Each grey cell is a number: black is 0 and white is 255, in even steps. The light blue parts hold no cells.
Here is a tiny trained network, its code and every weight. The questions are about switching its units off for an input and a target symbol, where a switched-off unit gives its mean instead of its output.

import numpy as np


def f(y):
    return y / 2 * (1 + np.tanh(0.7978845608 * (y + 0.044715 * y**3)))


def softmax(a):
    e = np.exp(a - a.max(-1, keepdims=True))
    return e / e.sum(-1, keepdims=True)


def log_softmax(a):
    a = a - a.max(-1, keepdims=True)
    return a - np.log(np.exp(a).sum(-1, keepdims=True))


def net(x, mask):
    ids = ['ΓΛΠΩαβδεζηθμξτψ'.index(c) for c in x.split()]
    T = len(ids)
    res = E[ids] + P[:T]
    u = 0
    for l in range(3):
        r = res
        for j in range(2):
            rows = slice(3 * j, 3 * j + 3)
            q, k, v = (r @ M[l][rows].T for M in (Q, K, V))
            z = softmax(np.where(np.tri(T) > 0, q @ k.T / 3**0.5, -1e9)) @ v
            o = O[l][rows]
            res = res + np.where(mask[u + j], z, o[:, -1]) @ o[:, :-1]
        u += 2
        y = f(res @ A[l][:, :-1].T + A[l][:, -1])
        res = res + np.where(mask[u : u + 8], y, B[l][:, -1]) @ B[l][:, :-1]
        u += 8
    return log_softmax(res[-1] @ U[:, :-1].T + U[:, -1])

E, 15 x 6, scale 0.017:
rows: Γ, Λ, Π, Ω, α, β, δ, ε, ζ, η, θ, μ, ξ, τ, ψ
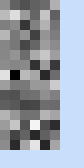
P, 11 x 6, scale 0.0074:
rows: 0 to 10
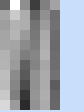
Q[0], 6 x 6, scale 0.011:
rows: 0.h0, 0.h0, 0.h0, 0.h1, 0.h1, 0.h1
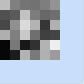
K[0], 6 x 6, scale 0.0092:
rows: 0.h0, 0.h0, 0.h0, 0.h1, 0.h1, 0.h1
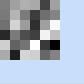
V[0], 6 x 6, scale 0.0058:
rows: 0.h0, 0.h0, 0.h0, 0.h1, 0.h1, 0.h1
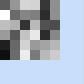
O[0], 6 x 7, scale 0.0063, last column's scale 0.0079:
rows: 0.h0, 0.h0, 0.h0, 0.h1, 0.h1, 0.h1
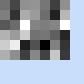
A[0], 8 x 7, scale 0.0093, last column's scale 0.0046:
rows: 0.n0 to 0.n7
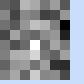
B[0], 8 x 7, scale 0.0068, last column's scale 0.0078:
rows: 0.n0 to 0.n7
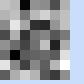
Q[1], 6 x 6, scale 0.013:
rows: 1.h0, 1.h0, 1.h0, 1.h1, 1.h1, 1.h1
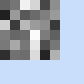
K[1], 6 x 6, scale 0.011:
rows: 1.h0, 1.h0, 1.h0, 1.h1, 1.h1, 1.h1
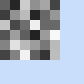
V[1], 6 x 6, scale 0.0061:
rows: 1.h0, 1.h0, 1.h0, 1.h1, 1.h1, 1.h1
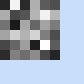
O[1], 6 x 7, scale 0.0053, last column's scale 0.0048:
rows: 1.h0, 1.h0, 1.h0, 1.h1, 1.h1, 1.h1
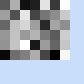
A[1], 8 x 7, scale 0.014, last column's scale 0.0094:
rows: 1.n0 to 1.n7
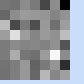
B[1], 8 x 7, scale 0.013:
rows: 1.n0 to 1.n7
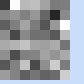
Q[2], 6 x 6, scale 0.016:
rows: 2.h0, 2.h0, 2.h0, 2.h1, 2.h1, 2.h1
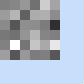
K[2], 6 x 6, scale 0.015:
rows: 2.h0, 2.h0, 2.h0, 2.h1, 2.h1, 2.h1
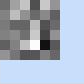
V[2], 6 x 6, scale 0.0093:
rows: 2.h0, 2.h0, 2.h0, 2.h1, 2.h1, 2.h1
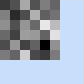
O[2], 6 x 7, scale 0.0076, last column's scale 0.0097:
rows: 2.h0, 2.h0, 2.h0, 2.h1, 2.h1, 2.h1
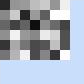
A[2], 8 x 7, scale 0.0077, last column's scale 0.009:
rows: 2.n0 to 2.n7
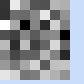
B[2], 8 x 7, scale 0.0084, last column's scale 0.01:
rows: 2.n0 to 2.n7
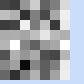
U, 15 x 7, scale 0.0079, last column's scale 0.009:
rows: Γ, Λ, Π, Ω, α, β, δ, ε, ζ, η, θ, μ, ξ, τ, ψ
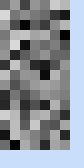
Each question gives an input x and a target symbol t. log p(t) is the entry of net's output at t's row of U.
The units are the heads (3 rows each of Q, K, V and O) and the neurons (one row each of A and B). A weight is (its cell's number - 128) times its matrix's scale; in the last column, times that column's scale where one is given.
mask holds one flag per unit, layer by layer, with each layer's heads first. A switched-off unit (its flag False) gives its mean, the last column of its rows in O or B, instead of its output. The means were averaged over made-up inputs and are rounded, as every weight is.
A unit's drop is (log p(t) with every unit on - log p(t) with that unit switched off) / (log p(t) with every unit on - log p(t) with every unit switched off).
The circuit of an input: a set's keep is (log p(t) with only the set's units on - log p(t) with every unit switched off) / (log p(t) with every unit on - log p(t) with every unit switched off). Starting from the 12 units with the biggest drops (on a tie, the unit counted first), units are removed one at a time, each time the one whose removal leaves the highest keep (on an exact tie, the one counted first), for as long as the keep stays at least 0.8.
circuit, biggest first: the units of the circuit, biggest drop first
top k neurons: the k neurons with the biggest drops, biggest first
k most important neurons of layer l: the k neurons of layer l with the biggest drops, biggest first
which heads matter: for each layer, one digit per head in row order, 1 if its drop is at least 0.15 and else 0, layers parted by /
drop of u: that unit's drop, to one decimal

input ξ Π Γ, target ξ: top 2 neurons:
(0.n5; 2.n2)
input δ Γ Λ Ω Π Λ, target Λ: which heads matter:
10 / 01 / 00
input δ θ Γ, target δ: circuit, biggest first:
(2.h1)
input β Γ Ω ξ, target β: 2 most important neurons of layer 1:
(1.n2; 1.n1)
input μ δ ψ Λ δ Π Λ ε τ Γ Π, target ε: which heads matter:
11 / 10 / 00
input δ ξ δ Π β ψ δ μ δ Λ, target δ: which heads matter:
00 / 01 / 01
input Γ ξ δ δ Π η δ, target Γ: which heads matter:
11 / 01 / 01
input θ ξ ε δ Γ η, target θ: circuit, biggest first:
(2.h1; 0.h0)
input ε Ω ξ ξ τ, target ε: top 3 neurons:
(0.n1; 0.n0; 2.n7)
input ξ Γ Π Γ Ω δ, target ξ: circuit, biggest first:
(0.n5; 2.h0; 1.h1)
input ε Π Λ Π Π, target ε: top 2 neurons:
(0.n1; 2.n7)
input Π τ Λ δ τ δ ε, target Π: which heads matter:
11 / 00 / 01
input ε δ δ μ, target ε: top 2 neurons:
(0.n1; 2.n7)
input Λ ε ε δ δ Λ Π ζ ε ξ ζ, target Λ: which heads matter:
00 / 01 / 01
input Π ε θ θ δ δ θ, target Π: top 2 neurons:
(2.n6; 0.n3)
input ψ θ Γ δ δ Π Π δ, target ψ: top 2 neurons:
(2.n2; 0.n1)
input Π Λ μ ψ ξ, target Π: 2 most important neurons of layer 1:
(1.n7; 1.n2)
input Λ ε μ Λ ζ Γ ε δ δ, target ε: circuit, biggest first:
(1.h0)
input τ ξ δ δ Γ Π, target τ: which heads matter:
10 / 01 / 01
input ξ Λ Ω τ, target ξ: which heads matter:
00 / 01 / 10
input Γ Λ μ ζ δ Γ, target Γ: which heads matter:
11 / 01 / 01
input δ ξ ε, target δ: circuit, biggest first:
(1.h1; 2.h1; 1.n2)
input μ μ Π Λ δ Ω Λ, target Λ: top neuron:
(0.n6)
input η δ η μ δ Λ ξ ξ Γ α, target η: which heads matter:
11 / 11 / 11
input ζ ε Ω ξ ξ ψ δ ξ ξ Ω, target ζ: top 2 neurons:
(2.n2; 2.n7)
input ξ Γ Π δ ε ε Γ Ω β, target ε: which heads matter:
01 / 10 / 00
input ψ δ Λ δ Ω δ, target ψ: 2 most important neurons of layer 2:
(2.n2; 2.n7)
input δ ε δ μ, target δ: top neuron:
(0.n6)
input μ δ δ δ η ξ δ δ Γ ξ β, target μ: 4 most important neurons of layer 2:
(2.n0; 2.n2; 2.n5; 2.n1)
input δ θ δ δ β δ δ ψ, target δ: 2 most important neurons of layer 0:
(0.n5; 0.n0)
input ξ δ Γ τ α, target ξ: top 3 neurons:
(0.n5; 2.n2; 2.n6)
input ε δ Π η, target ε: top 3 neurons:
(0.n1; 2.n7; 0.n0)
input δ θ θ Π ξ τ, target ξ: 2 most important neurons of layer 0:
(0.n7; 0.n5)
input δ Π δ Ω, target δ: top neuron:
(1.n7)
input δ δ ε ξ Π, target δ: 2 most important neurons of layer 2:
(2.n3; 2.n7)
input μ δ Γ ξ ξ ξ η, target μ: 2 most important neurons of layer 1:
(1.n5; 1.n2)
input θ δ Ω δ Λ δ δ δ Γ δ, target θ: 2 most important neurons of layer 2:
(2.n2; 2.n0)
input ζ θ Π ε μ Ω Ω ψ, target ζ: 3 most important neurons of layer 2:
(2.n2; 2.n6; 2.n0)
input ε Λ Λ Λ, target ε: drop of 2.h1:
0.1
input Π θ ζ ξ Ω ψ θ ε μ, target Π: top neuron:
(2.n6)
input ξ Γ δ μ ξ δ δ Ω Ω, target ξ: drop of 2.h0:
0.7
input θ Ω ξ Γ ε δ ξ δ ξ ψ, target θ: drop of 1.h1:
0.4
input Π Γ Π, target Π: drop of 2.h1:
0.3
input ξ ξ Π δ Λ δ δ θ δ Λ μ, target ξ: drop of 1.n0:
0.0
